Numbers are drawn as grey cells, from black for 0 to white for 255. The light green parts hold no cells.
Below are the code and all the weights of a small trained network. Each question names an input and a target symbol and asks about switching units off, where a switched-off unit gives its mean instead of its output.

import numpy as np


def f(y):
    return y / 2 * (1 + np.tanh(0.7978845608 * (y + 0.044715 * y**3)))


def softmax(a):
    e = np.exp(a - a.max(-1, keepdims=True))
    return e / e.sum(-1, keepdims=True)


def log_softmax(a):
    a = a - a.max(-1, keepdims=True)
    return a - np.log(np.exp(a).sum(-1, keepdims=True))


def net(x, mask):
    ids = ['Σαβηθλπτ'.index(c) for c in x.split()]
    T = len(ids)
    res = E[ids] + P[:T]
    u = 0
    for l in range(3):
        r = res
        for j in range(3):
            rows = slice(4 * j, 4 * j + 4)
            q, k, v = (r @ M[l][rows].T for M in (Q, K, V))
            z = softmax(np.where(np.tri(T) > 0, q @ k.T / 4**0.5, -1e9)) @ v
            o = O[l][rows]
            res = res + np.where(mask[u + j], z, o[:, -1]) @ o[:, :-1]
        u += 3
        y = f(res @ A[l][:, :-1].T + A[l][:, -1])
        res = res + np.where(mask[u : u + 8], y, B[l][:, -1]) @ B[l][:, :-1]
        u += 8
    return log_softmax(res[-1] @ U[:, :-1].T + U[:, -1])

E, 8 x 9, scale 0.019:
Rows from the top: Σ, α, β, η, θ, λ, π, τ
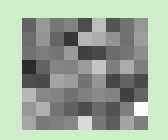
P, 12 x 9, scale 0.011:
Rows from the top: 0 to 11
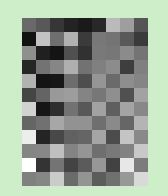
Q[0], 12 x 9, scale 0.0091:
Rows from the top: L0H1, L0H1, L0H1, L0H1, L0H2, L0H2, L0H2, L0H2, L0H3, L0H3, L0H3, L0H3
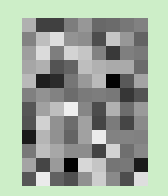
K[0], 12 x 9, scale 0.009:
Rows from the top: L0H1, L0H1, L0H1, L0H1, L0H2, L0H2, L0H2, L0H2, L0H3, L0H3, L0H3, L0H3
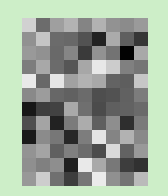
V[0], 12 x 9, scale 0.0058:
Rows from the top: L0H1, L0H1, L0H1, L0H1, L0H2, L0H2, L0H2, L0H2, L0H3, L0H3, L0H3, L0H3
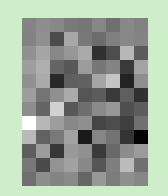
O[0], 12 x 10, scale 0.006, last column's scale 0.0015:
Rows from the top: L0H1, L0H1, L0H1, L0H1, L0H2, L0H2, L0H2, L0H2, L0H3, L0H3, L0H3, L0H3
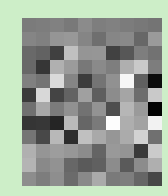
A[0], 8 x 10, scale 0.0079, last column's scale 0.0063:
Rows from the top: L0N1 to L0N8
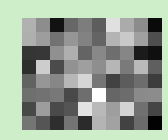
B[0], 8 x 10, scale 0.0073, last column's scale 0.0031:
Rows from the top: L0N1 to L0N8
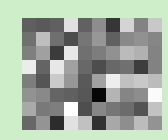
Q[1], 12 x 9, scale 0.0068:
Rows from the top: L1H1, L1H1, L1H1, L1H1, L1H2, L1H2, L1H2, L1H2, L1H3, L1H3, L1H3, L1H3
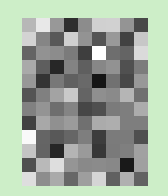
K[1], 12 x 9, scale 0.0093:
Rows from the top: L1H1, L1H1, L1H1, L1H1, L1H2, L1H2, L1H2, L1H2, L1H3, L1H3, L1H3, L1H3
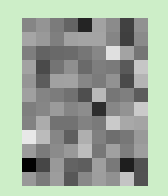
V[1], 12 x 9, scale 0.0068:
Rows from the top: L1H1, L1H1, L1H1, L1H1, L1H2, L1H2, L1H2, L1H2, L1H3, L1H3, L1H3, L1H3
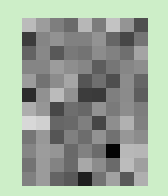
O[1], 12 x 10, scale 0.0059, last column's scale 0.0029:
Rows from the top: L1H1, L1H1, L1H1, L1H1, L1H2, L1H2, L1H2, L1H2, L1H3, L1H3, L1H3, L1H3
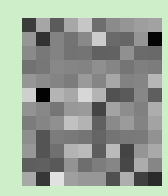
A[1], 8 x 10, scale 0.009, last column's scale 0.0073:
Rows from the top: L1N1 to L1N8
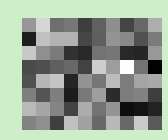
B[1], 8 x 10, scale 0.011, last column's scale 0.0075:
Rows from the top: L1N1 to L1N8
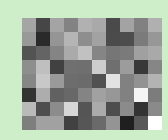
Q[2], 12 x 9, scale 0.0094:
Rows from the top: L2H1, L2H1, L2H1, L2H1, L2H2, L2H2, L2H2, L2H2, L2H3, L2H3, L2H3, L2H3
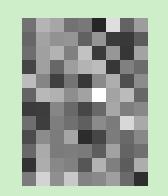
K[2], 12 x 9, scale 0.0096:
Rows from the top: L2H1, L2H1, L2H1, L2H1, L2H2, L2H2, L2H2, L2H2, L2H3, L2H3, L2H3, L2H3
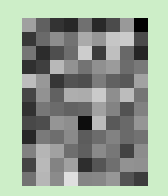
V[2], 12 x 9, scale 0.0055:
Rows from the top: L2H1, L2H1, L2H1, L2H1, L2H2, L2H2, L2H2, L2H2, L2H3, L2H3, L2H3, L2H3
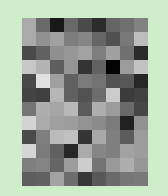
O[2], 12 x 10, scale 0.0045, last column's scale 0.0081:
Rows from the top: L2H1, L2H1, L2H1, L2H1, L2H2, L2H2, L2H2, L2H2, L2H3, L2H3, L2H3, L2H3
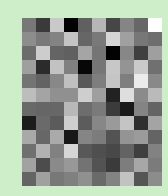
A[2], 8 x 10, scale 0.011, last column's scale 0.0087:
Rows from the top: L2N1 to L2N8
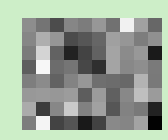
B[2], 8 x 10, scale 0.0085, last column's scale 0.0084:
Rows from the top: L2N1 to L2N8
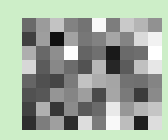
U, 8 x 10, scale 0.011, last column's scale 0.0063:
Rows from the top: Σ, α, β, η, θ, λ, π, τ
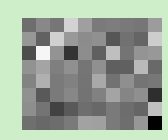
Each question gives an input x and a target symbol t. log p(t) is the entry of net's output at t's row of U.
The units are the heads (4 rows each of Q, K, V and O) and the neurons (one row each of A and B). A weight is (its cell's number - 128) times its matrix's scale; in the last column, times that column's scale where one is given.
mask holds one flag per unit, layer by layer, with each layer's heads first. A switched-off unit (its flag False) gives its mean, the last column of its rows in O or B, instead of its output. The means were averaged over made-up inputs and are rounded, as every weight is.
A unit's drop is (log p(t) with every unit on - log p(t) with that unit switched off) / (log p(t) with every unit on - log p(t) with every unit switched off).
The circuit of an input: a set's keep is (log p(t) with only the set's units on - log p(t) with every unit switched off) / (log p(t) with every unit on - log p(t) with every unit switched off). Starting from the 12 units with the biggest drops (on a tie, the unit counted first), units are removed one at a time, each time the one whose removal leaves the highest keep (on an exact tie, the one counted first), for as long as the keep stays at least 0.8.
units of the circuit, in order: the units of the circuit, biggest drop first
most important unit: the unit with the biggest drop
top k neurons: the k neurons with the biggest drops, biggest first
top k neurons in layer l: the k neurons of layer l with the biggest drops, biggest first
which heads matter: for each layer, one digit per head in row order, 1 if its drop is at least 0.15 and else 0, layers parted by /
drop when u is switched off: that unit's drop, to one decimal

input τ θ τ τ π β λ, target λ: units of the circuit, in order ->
L0H2; L2H1
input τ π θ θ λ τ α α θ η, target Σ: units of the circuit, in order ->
L0H3; L1N2; L2H1
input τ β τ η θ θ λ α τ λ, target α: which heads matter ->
001 / 000 / 000
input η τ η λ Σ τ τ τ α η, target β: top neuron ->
L1N5
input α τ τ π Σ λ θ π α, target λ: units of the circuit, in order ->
L2H1; L0H2
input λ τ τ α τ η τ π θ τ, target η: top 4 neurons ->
L2N4; L2N3; L2N2; L1N5
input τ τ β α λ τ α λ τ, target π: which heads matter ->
000 / 001 / 000
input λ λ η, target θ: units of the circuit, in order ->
L2N1; L1N4
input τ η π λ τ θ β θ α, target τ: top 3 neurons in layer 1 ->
L1N3; L1N6; L1N8
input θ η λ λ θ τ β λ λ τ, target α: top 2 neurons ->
L0N6; L0N7
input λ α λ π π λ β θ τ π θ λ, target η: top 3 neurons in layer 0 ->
L0N7; L0N4; L0N1
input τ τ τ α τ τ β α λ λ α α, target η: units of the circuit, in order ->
L1N5; L2N4
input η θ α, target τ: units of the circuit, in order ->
L1N6; L1H2; L2N5
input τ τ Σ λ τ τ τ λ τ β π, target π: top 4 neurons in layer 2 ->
L2N3; L2N8; L2N2; L2N4
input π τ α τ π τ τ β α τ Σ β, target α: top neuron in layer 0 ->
L0N1
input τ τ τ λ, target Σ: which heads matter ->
000 / 001 / 100
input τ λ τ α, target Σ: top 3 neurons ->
L2N7; L0N4; L1N8
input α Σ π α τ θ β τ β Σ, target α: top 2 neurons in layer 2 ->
L2N7; L2N8
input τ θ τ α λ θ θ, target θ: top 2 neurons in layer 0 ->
L0N3; L0N8
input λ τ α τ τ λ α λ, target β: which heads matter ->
111 / 000 / 000
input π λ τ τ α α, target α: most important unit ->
L0H2
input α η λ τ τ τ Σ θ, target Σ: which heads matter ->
000 / 000 / 100
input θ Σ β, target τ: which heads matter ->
011 / 100 / 000
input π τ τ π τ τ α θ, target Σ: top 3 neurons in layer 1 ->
L1N2; L1N8; L1N5
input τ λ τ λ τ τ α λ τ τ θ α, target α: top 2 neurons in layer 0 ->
L0N4; L0N7
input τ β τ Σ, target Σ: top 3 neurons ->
L1N8; L1N2; L0N4
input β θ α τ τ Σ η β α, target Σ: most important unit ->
L1N3
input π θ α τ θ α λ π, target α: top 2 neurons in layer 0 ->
L0N7; L0N1
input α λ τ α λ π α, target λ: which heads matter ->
100 / 000 / 100
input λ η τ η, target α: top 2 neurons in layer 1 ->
L1N8; L1N2
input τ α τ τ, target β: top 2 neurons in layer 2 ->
L2N3; L2N4
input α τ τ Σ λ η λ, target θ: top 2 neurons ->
L2N1; L1N4
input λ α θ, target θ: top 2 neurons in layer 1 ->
L1N4; L1N8
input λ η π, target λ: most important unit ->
L2H1
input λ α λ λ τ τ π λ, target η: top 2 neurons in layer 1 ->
L1N5; L1N2
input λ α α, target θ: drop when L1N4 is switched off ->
0.2
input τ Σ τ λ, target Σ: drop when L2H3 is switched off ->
-0.1
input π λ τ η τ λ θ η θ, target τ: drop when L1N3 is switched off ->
0.3
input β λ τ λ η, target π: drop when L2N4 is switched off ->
0.0
